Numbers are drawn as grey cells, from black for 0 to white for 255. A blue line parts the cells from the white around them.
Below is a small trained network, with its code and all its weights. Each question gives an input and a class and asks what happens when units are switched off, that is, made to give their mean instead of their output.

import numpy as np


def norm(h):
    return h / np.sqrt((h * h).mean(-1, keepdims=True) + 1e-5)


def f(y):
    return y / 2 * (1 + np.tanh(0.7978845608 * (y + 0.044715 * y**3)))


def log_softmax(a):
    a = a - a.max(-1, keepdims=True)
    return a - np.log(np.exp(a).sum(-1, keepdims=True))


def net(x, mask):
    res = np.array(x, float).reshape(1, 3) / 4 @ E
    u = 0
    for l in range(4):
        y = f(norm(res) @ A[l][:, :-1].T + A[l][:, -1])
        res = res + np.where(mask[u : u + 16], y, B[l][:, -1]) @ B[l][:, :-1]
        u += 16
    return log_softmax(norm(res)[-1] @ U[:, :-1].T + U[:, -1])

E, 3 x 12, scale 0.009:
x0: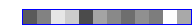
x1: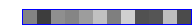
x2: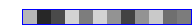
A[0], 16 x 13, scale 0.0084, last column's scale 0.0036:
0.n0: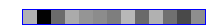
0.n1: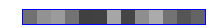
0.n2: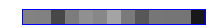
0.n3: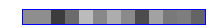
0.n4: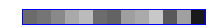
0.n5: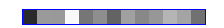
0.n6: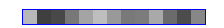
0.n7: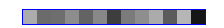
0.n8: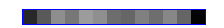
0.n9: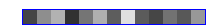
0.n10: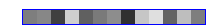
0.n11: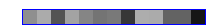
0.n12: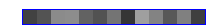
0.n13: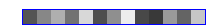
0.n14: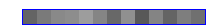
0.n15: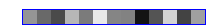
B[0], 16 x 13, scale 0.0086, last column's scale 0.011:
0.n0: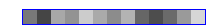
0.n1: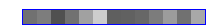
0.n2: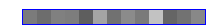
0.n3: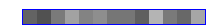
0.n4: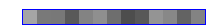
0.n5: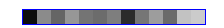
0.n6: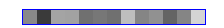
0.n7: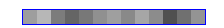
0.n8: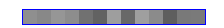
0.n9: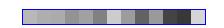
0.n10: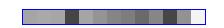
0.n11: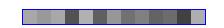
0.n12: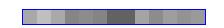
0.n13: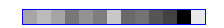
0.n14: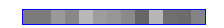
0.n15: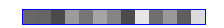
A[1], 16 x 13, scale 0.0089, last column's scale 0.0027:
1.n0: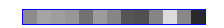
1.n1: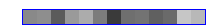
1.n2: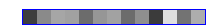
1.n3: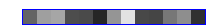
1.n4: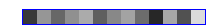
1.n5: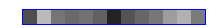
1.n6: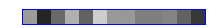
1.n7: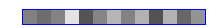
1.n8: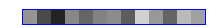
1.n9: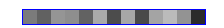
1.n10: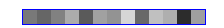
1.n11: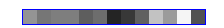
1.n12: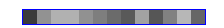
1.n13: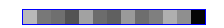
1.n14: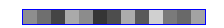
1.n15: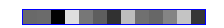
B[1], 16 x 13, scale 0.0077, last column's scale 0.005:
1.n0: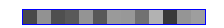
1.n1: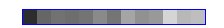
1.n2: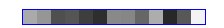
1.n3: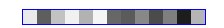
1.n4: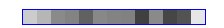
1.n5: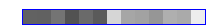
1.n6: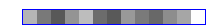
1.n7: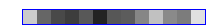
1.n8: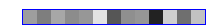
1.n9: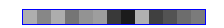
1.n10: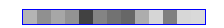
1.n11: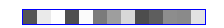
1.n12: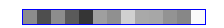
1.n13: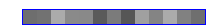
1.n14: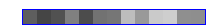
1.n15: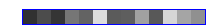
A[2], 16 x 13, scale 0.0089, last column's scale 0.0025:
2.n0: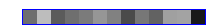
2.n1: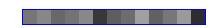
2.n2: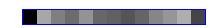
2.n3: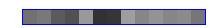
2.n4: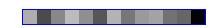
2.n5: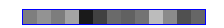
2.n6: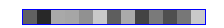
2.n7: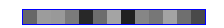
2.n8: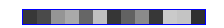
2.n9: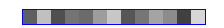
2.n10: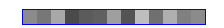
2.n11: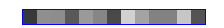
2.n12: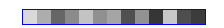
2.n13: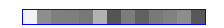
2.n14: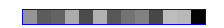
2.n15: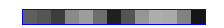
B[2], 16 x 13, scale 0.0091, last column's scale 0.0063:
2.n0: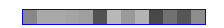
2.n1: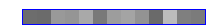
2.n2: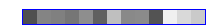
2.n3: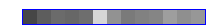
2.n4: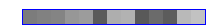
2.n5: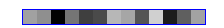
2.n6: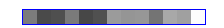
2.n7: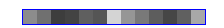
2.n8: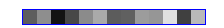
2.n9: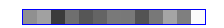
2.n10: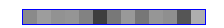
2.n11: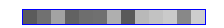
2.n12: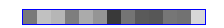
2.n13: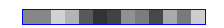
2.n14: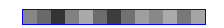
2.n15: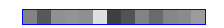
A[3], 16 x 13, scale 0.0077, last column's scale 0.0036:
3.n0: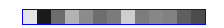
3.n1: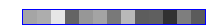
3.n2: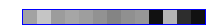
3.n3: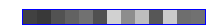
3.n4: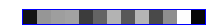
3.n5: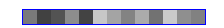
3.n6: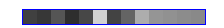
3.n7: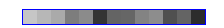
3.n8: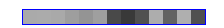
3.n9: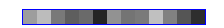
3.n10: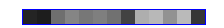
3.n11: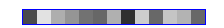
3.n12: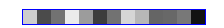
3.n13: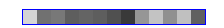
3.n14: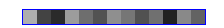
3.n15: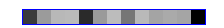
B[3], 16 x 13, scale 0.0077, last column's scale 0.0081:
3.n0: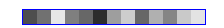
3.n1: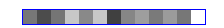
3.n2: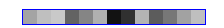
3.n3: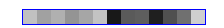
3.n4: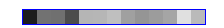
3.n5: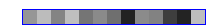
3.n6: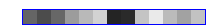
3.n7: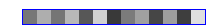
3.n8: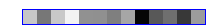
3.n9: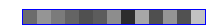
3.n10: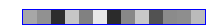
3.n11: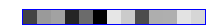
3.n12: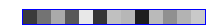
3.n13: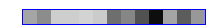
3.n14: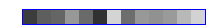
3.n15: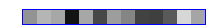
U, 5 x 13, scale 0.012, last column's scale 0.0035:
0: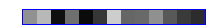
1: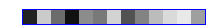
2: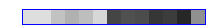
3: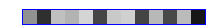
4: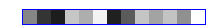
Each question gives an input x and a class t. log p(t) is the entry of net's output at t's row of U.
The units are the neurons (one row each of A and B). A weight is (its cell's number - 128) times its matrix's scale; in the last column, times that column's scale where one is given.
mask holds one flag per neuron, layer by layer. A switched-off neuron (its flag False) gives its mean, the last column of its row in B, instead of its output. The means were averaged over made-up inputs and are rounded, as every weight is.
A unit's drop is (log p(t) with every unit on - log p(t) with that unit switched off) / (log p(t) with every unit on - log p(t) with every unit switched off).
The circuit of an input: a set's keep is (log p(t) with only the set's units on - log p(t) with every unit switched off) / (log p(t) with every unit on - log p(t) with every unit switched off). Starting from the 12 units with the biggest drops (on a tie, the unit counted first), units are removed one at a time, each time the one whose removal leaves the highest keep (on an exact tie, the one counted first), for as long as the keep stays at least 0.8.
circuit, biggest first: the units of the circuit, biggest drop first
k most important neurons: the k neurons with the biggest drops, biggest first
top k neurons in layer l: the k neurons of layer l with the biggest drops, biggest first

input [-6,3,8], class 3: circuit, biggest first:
3.n0
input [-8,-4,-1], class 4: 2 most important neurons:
0.n13, 0.n9
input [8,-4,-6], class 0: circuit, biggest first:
1.n2, 0.n10, 2.n5
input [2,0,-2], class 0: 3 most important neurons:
0.n5, 0.n10, 0.n0
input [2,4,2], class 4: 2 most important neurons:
0.n15, 0.n13
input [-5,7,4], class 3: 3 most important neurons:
0.n0, 0.n5, 3.n0
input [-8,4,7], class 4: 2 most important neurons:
0.n13, 0.n9
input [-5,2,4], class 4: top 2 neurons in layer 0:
0.n13, 0.n9
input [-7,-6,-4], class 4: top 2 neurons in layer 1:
1.n11, 1.n14
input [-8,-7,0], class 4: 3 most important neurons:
0.n13, 0.n9, 2.n3
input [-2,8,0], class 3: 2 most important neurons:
0.n6, 0.n0
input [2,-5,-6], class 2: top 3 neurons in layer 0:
0.n15, 0.n5, 0.n3
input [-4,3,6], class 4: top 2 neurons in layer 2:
2.n8, 2.n6
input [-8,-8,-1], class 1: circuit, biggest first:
0.n13
